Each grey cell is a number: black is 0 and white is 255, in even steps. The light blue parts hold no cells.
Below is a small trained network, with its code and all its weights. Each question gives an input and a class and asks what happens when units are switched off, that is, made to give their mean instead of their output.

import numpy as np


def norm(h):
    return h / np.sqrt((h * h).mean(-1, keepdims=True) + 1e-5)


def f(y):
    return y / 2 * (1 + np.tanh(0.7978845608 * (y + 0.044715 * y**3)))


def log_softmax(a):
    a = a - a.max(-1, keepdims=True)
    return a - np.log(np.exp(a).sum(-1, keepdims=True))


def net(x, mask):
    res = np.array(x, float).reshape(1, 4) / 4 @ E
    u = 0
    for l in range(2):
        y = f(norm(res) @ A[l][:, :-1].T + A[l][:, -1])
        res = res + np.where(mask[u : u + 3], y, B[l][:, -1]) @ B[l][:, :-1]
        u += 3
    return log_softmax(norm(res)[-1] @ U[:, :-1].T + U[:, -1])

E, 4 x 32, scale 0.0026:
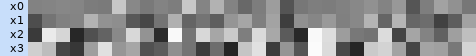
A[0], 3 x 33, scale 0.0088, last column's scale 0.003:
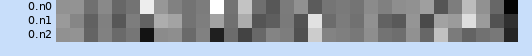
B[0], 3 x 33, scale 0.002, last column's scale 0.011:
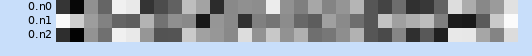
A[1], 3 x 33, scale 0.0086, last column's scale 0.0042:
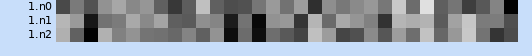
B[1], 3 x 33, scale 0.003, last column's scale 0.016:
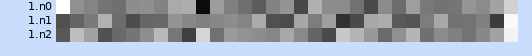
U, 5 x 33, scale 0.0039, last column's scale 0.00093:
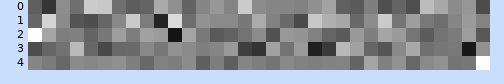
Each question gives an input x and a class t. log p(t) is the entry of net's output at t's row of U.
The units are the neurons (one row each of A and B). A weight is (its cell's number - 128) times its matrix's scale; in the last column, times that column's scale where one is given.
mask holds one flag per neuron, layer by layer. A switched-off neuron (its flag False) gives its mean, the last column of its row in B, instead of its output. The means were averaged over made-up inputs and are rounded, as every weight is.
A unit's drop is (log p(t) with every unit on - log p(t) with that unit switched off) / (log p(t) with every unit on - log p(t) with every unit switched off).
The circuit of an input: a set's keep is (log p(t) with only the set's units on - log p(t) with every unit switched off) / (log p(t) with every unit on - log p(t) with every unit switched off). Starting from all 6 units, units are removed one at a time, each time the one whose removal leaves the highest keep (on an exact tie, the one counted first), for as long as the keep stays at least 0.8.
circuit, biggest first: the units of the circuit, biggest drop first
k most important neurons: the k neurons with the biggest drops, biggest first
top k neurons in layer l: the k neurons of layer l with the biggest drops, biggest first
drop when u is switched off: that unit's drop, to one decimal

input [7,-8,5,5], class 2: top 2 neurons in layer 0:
(0.n1 0.n2)
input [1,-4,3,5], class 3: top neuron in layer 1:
(1.n1)
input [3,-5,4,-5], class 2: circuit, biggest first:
(1.n2 1.n1)
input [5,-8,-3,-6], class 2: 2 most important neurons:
(0.n1 1.n1)
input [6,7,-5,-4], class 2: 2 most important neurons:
(1.n0 0.n2)
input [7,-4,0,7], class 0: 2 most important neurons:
(0.n0 1.n0)
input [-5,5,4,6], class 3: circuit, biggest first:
(1.n1 0.n0 1.n2)
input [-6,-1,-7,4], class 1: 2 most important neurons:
(1.n2 0.n0)
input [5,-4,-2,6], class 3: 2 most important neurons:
(1.n1 0.n2)
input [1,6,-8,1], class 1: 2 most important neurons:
(1.n2 0.n1)
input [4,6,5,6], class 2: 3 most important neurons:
(1.n0 1.n2 0.n2)
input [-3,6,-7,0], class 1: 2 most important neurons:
(1.n2 0.n1)
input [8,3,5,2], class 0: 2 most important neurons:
(0.n0 1.n2)
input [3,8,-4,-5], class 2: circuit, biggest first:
(1.n0)
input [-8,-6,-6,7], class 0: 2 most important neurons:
(0.n2 1.n2)
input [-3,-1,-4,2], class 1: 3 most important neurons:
(1.n2 0.n0 1.n0)
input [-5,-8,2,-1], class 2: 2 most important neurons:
(0.n1 0.n0)
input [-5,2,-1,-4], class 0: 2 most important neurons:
(1.n1 0.n2)
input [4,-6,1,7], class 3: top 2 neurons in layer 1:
(1.n1 1.n0)
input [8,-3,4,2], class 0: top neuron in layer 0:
(0.n0)
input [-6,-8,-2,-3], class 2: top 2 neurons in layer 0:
(0.n1 0.n0)
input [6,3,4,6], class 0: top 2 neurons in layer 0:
(0.n0 0.n1)
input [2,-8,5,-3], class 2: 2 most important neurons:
(0.n1 1.n2)
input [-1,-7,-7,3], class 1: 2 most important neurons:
(1.n2 1.n0)
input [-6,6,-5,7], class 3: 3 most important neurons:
(1.n1 0.n0 0.n1)
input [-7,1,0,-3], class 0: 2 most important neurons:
(0.n2 1.n1)
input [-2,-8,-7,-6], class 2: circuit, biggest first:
(1.n1)
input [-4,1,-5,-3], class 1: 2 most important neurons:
(1.n2 0.n0)
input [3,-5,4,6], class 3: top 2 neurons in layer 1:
(1.n1 1.n2)
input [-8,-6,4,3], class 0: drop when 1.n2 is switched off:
0.1
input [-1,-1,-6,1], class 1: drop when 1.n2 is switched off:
1.1
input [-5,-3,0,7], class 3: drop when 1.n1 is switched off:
1.0
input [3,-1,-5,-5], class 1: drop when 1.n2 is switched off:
0.9
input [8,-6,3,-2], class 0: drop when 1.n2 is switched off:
0.0
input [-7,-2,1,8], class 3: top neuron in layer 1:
(1.n1)
